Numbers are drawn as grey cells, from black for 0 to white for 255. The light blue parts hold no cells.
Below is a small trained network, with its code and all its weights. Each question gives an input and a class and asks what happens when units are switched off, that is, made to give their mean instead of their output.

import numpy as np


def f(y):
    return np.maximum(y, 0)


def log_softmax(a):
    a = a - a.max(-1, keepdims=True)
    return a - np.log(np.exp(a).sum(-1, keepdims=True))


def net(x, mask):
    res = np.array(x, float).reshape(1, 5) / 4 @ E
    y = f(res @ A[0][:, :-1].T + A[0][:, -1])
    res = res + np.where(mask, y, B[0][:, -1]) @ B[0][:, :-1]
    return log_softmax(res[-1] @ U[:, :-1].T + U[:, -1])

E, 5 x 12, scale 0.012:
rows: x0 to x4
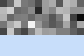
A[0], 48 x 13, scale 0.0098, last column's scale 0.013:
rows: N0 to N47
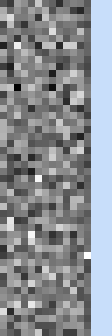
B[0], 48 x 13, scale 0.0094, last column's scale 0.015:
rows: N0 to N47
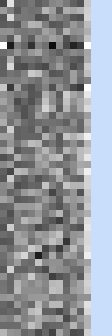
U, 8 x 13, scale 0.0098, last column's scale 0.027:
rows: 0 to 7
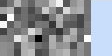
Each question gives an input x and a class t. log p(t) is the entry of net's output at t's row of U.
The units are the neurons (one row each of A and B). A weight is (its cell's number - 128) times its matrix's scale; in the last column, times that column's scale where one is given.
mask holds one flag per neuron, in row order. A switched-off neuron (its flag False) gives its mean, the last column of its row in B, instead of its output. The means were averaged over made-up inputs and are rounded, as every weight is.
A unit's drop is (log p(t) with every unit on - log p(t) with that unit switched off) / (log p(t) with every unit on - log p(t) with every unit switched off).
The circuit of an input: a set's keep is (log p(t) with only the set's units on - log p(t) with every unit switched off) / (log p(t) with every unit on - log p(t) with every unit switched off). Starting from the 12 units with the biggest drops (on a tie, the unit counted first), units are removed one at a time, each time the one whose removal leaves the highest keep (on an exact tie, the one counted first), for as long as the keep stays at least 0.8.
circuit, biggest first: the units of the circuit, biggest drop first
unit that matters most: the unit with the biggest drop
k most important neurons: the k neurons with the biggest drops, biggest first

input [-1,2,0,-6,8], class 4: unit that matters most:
N35
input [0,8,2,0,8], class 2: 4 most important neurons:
N32; N2; N38; N18
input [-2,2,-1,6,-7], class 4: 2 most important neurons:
N44; N10
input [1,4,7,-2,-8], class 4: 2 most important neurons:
N44; N29
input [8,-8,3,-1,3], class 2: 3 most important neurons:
N9; N0; N25
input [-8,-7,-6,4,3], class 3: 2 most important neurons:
N12; N47
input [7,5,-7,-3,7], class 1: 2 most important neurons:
N13; N21
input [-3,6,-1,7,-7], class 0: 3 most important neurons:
N43; N34; N33
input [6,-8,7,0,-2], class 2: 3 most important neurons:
N9; N0; N25
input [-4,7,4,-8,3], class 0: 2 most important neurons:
N24; N22
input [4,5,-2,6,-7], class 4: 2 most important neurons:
N44; N10
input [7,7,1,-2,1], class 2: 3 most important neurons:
N2; N32; N38
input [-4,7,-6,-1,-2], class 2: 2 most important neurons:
N32; N2
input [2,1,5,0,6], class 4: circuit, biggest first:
N35
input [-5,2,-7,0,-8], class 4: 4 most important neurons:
N44; N10; N29; N19
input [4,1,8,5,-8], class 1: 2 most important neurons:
N19; N26
